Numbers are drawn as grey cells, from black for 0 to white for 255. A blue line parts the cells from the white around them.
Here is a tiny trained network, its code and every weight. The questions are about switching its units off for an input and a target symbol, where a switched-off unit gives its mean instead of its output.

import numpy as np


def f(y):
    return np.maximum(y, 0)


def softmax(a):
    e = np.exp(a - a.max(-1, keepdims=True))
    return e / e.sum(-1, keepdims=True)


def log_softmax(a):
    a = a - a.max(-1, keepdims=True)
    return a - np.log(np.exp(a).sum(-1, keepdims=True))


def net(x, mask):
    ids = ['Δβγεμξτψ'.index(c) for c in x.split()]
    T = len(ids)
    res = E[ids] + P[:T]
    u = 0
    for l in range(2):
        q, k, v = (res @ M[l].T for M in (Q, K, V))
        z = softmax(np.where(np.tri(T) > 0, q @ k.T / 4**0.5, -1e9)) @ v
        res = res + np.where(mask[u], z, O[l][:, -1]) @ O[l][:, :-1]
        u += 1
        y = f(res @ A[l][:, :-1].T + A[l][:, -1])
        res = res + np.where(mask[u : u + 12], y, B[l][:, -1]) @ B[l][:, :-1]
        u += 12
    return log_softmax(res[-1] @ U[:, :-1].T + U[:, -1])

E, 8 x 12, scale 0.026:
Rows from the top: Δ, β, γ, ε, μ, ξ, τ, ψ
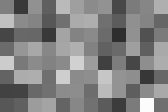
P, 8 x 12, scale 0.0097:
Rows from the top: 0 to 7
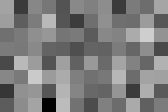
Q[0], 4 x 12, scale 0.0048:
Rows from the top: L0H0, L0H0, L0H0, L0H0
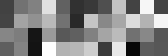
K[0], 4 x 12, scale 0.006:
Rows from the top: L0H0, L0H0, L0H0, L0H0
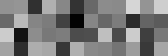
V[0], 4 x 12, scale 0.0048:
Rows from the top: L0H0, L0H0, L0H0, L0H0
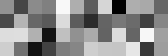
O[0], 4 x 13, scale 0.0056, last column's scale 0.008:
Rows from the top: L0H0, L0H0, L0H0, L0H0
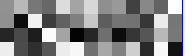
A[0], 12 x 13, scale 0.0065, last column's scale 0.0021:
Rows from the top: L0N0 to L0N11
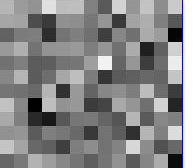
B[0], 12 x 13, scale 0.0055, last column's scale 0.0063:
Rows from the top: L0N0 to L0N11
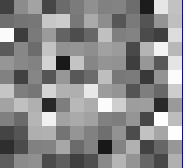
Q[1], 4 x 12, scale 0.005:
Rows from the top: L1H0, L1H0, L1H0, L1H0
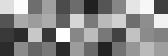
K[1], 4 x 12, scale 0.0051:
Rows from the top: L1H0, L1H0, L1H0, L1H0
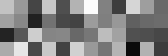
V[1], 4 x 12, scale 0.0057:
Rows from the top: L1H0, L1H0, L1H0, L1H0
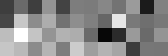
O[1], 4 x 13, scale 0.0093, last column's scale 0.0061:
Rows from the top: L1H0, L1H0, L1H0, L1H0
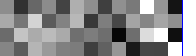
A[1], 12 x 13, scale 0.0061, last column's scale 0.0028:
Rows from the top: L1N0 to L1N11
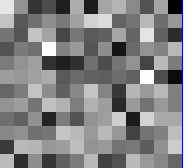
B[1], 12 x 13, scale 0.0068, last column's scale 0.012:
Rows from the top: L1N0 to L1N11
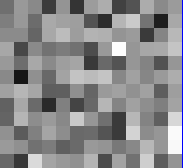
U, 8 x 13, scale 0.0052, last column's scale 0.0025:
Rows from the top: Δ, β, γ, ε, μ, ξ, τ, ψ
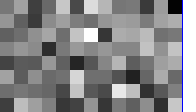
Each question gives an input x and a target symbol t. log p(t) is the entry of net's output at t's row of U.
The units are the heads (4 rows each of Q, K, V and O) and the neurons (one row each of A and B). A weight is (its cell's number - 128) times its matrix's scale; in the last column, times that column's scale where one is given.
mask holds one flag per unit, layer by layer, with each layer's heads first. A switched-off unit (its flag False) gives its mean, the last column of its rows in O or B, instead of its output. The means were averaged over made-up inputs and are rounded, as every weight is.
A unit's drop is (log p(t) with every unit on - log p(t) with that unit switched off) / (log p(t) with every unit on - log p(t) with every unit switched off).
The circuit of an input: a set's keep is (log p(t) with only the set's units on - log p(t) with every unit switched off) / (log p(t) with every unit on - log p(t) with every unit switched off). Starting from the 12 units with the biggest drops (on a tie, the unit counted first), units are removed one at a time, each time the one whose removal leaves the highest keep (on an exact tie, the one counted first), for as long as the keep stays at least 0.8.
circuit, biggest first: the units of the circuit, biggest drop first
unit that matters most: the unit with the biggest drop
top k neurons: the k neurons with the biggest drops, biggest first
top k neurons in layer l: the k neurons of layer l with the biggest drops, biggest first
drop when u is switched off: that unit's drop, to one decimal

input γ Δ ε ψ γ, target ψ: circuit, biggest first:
L0H0
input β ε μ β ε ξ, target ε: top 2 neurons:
L0N4, L0N5
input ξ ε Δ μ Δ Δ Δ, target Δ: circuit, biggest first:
L1H0, L0N4
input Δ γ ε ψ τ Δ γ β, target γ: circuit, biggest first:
L1H0, L1N11, L0N5
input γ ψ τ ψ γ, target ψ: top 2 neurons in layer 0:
L0N5, L0N6
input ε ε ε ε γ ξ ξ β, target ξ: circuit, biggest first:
L1H0, L0H0
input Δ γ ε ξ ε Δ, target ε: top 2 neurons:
L0N5, L0N4
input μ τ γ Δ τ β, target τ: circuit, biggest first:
L1H0, L0N10
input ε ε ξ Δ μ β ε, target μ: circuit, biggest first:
L0H0, L1N8
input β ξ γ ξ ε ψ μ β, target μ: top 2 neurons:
L1N3, L1N8
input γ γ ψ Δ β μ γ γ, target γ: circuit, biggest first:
L1H0, L1N11
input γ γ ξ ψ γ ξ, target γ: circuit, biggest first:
L1H0, L0N5
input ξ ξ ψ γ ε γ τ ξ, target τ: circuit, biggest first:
L1H0, L0N4
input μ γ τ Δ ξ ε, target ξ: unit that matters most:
L0H0
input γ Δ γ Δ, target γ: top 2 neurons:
L0N5, L1N1
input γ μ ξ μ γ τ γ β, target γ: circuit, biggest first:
L1H0, L1N11
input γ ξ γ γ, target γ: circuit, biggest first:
L0N5, L1H0, L0H0, L1N11
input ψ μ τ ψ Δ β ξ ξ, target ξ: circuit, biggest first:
L0H0, L1H0, L0N4
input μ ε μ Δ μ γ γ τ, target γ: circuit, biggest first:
L1H0, L0N5, L0H0
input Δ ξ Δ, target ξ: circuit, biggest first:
L1H0, L0H0
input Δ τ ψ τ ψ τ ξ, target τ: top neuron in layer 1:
L1N0
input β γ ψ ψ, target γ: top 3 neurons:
L1N5, L1N2, L0N0
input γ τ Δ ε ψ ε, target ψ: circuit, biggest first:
L0H0, L1N5
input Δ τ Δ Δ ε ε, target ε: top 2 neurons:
L0N11, L0N4
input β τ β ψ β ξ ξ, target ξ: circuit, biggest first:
L1H0, L0H0, L0N4
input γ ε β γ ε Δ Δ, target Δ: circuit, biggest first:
L1H0, L0H0
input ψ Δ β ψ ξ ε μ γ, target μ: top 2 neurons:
L1N3, L0N9
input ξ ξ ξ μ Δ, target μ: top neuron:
L0N5
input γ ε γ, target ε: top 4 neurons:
L0N0, L0N4, L1N7, L1N6
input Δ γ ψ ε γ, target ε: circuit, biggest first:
L1H0, L1N6, L0H0
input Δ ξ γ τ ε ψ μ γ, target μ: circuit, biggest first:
L0H0, L1N3
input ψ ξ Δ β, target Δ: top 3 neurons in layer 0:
L0N4, L0N5, L0N1
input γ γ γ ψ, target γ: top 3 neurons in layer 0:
L0N2, L0N4, L0N6
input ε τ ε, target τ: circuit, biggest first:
L1H0
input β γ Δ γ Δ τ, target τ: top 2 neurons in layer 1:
L1N10, L1N8
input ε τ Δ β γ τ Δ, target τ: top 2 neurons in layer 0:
L0N11, L0N0
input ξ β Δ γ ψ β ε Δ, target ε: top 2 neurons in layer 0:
L0N5, L0N4
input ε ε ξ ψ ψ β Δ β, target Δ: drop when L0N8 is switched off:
0.1
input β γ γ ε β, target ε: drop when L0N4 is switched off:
0.3
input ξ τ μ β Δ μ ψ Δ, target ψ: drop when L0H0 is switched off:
0.7
